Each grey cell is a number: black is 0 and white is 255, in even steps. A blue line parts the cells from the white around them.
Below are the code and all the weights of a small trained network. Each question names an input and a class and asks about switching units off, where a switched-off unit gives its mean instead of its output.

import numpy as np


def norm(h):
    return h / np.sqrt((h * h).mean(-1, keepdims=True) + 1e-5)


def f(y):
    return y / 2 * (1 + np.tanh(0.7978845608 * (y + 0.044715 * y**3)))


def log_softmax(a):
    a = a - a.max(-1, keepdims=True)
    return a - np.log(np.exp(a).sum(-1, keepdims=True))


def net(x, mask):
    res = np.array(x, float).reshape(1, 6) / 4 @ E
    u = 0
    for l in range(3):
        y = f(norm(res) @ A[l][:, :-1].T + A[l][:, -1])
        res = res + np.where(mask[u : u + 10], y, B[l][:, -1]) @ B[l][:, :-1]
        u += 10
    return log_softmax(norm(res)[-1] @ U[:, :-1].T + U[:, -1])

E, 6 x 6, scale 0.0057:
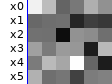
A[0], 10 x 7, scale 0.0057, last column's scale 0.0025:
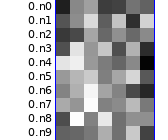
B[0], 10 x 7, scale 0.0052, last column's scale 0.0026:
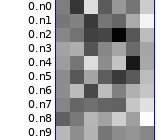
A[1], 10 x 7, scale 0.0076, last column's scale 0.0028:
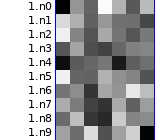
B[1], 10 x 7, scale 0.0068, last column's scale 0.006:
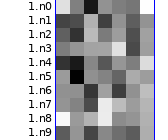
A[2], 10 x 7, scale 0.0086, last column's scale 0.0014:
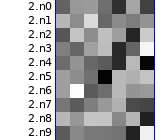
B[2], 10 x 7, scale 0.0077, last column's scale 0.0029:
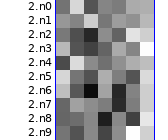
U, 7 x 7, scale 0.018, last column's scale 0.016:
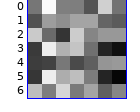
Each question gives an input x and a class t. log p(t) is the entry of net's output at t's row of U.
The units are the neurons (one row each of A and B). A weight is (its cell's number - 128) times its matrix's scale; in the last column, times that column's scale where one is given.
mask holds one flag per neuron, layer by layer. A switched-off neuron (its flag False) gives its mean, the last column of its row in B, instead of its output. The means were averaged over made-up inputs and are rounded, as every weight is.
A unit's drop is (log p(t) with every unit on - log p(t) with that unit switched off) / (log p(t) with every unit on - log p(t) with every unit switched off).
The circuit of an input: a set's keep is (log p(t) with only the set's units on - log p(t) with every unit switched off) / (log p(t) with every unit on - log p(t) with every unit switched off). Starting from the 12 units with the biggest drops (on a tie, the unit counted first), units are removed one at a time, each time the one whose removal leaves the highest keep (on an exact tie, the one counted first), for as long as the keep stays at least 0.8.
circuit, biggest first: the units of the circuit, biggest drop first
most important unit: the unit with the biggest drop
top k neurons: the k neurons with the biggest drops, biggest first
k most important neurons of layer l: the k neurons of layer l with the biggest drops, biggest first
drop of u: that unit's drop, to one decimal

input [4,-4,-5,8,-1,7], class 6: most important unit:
0.n4
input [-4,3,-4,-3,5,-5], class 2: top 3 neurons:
(1.n0, 0.n6, 0.n8)
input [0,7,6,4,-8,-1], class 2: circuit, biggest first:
(2.n5, 1.n8)
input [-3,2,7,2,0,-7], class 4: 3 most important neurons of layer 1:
(1.n4, 1.n8, 1.n7)
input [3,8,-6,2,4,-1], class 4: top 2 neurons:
(2.n9, 1.n8)
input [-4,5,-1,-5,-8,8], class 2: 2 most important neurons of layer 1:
(1.n7, 1.n8)
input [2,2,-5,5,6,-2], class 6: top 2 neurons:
(2.n8, 1.n9)
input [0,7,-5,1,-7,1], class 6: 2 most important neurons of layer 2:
(2.n5, 2.n6)
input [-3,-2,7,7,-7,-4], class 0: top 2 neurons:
(2.n4, 1.n0)
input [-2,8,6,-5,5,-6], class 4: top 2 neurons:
(1.n4, 2.n9)
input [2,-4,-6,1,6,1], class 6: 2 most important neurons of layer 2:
(2.n8, 2.n1)
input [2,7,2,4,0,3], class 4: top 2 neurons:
(1.n0, 2.n9)
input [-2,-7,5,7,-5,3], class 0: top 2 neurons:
(2.n4, 1.n0)
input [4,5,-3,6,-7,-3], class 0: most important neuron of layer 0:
(0.n3)
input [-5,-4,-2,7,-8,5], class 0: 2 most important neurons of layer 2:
(2.n4, 2.n0)
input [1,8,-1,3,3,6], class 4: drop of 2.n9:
0.2
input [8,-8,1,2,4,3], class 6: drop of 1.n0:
0.0
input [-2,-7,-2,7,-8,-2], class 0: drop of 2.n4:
0.1
